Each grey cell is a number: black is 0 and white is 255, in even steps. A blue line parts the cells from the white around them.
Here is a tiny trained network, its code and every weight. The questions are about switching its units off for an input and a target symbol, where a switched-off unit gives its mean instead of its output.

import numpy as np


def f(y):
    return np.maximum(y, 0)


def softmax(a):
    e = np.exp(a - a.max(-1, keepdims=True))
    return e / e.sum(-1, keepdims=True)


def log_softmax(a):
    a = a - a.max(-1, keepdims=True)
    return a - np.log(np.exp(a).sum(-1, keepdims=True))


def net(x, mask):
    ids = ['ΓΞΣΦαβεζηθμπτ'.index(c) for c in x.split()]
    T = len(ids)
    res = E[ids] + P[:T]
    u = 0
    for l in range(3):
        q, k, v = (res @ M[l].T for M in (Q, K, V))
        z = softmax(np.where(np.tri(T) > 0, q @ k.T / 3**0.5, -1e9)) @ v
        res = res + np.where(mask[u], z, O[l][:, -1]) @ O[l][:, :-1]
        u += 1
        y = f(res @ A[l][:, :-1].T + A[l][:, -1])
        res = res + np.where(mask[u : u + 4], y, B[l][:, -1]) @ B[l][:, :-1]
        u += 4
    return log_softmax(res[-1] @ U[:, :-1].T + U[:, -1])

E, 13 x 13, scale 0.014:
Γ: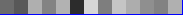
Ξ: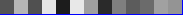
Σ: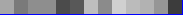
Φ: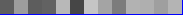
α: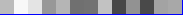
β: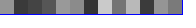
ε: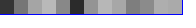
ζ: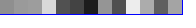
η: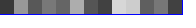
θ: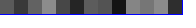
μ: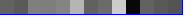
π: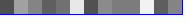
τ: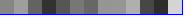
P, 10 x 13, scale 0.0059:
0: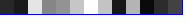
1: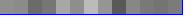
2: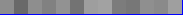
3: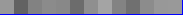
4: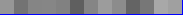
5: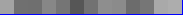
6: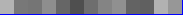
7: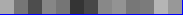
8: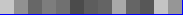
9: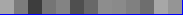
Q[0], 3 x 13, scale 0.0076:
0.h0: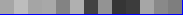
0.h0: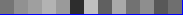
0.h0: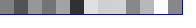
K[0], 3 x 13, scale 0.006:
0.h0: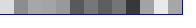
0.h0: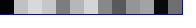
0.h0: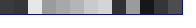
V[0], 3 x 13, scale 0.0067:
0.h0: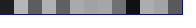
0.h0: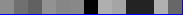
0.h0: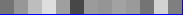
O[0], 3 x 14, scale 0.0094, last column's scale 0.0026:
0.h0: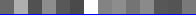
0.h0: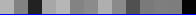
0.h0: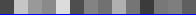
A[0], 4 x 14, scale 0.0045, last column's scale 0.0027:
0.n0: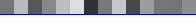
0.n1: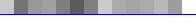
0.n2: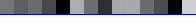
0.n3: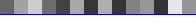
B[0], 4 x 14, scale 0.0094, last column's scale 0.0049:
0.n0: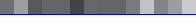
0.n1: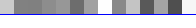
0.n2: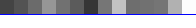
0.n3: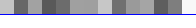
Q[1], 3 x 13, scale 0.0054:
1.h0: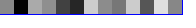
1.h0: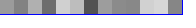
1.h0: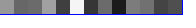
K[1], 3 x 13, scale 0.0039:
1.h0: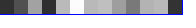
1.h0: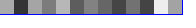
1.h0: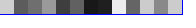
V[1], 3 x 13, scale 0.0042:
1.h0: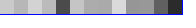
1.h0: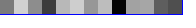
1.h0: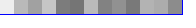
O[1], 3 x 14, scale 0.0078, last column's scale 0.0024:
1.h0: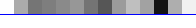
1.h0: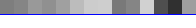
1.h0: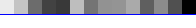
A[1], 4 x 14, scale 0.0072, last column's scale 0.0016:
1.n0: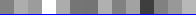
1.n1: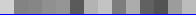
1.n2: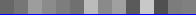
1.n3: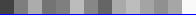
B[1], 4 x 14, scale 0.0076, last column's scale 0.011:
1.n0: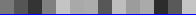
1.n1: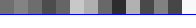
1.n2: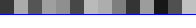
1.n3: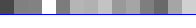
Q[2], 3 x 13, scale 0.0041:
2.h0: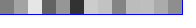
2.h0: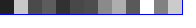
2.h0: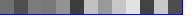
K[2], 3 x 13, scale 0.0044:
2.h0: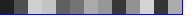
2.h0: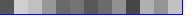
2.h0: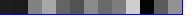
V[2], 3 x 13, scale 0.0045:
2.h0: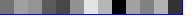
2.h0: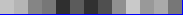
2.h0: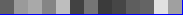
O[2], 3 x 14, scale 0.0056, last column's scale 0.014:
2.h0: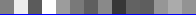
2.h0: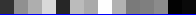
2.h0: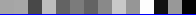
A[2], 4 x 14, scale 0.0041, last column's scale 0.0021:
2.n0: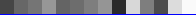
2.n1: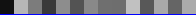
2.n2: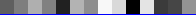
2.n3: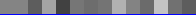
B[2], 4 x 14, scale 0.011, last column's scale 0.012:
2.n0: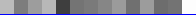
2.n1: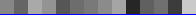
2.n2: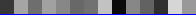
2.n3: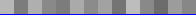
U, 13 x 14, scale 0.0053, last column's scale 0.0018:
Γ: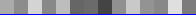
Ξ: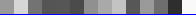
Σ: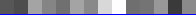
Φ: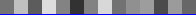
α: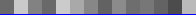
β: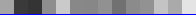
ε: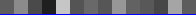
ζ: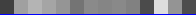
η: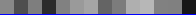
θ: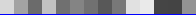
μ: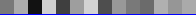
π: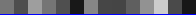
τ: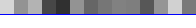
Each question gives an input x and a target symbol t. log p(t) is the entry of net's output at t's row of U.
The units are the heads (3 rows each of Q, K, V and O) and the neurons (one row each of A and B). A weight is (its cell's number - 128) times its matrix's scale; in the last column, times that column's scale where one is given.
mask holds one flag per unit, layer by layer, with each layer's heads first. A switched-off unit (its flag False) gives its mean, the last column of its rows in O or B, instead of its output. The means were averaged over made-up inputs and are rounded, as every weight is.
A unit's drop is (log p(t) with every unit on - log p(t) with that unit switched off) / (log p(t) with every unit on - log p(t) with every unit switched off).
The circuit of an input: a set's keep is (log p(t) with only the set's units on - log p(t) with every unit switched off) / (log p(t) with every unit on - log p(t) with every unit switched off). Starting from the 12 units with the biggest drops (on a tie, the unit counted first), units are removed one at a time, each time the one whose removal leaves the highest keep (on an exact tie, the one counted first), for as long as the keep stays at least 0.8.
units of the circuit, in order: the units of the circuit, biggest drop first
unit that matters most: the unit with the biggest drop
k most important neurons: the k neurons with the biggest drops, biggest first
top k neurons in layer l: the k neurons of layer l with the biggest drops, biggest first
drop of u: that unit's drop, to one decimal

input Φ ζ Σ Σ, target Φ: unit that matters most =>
0.h0
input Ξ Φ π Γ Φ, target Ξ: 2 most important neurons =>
(0.n2 2.n1)
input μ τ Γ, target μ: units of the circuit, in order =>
(0.h0 1.n1 2.h0 0.n1)
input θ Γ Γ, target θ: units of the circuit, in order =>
(2.h0 1.h0 0.n2 0.n1)
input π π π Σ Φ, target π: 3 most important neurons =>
(0.n2 2.n1 0.n3)
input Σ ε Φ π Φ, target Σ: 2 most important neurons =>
(0.n2 2.n1)
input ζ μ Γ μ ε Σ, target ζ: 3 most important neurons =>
(0.n3 1.n1 0.n2)
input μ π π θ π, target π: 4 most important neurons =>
(0.n2 0.n1 1.n2 0.n3)
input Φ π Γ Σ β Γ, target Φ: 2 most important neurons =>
(1.n2 1.n3)
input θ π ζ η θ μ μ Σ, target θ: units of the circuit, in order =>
(2.h0 1.h0 0.n2 0.n3)
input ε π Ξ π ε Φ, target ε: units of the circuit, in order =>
(0.h0 2.h0 1.n0)
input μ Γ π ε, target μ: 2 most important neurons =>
(1.n1 0.n1)
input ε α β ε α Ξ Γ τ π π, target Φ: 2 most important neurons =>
(2.n2 1.n1)
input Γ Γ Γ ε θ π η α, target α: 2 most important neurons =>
(1.n0 1.n1)
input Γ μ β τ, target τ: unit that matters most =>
1.n0
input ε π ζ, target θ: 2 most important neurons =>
(2.n0 1.n0)
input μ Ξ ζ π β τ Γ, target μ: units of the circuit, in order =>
(0.h0 1.n1 2.h0)
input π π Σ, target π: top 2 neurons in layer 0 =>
(0.n2 0.n1)
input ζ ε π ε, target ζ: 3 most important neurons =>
(0.n3 1.n1 0.n2)
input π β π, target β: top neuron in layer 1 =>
(1.n1)
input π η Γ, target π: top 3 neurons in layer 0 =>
(0.n2 0.n1 0.n3)
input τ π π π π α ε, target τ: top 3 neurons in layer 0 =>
(0.n3 0.n2 0.n1)
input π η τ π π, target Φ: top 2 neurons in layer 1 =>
(1.n1 1.n0)
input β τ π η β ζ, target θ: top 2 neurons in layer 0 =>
(0.n1 0.n3)
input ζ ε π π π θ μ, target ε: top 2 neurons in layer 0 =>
(0.n1 0.n2)
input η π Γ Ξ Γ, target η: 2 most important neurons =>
(0.n2 1.n1)
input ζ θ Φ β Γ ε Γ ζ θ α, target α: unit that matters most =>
1.n0
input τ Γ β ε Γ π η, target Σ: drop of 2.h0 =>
0.9
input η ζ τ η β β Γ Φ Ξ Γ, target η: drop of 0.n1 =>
0.2
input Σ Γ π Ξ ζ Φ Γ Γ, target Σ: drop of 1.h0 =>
0.3
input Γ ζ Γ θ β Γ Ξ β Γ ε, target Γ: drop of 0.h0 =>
1.1
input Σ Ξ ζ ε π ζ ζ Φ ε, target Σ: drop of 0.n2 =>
0.2
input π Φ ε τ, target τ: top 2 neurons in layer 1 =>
(1.n2 1.n0)
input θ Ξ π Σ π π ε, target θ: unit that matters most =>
2.h0
